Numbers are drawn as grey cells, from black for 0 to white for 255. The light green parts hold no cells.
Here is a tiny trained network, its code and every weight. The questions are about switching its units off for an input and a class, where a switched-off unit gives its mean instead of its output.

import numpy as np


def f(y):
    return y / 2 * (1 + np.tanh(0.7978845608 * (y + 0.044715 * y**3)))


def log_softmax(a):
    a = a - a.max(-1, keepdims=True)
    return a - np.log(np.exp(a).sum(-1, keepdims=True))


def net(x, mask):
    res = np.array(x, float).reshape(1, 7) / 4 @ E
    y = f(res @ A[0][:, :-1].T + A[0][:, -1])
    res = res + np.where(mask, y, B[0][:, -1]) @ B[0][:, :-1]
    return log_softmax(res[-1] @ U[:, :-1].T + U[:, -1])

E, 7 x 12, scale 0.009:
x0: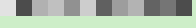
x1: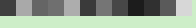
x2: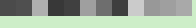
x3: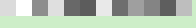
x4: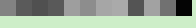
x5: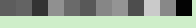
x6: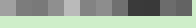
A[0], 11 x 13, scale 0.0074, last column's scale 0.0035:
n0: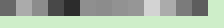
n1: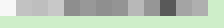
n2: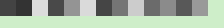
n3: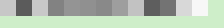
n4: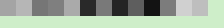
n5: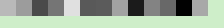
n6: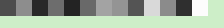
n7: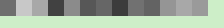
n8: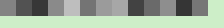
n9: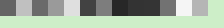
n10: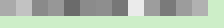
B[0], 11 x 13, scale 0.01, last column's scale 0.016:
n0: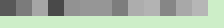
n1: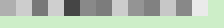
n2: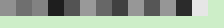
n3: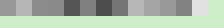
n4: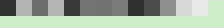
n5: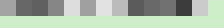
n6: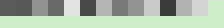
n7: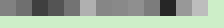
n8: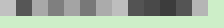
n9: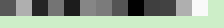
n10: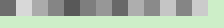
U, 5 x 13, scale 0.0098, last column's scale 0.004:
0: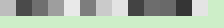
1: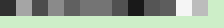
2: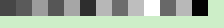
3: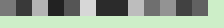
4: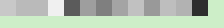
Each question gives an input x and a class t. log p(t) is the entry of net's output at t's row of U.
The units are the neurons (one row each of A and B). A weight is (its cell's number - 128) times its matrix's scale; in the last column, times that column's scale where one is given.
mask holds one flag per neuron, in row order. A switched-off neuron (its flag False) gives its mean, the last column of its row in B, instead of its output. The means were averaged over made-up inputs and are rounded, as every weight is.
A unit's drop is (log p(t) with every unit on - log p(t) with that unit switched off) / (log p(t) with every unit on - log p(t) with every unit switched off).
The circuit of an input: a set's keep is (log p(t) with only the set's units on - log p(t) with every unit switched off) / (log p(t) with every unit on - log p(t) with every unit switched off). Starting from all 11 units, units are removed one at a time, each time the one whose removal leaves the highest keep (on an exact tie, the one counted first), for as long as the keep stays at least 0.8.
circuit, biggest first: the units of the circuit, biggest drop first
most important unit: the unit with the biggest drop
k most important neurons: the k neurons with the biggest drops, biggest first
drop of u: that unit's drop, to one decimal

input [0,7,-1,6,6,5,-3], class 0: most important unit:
n5
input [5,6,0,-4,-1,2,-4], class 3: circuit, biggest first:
n4; n9
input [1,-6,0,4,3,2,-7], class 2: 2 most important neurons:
n6; n0
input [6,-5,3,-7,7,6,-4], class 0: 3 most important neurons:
n5; n8; n6
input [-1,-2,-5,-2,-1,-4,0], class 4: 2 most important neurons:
n9; n4
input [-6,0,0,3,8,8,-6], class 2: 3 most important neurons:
n6; n0; n1
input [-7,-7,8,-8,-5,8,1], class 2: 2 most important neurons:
n6; n0
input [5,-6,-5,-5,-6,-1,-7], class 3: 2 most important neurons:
n2; n4
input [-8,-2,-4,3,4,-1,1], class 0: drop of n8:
0.0
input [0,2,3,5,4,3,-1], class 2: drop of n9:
0.2
